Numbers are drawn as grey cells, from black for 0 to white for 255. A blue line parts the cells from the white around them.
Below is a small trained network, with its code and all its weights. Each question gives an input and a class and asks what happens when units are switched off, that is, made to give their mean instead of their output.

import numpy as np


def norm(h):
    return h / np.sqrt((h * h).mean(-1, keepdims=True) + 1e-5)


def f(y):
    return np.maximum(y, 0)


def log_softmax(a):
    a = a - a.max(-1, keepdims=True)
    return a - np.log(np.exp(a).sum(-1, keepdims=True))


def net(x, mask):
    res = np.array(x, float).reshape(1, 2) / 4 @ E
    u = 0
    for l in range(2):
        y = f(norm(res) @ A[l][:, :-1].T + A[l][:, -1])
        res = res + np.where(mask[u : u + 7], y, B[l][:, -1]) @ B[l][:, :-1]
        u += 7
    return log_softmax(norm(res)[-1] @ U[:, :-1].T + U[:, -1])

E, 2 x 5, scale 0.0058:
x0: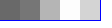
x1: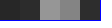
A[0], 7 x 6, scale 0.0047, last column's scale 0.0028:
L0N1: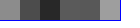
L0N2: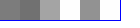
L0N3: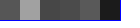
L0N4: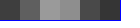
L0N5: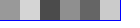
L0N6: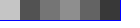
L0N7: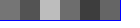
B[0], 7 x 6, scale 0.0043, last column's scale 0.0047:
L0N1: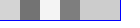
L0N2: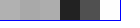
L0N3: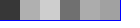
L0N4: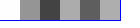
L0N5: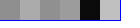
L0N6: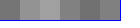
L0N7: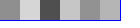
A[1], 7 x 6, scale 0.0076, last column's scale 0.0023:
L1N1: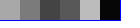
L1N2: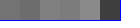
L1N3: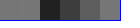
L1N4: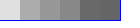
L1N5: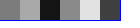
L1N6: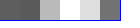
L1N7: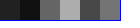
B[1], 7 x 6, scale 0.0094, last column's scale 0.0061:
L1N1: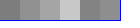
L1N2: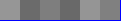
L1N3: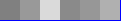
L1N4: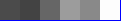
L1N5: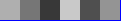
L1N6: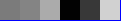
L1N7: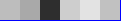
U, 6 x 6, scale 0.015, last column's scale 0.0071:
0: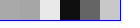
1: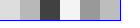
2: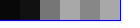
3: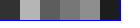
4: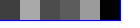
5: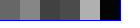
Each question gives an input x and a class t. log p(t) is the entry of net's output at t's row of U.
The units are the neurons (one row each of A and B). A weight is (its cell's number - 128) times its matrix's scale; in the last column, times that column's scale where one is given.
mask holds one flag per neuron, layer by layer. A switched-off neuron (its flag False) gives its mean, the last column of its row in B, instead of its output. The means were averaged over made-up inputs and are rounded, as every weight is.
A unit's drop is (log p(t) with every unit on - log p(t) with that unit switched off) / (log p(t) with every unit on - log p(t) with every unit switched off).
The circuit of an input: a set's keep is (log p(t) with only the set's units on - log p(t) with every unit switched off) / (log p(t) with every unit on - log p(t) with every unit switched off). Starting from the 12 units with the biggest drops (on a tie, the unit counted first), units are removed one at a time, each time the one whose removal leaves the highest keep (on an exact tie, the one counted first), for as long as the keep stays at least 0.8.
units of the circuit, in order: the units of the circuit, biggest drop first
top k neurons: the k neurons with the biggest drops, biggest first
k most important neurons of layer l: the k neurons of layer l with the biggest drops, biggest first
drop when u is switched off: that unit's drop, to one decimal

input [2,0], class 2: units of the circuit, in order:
L0N2; L1N6; L1N4; L1N7
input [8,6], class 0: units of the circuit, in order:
L1N6
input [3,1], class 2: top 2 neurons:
L0N2; L1N6
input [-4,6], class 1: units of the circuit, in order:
L1N7; L0N2
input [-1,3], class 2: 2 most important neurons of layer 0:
L0N4; L0N1
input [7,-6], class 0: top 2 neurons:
L1N6; L1N7
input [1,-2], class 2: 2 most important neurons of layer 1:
L1N4; L1N7
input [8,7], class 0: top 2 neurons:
L1N6; L1N4
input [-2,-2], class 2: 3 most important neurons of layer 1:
L1N4; L1N7; L1N6
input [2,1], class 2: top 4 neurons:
L0N2; L1N6; L1N4; L1N7
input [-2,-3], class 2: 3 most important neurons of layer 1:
L1N4; L1N7; L1N6
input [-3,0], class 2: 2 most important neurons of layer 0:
L0N1; L0N2
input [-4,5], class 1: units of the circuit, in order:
L0N2; L1N7
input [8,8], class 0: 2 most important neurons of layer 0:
L0N2; L0N5
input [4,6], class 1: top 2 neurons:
L1N7; L0N1
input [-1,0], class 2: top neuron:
L1N6
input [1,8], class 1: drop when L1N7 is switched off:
0.3
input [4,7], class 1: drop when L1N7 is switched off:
1.1
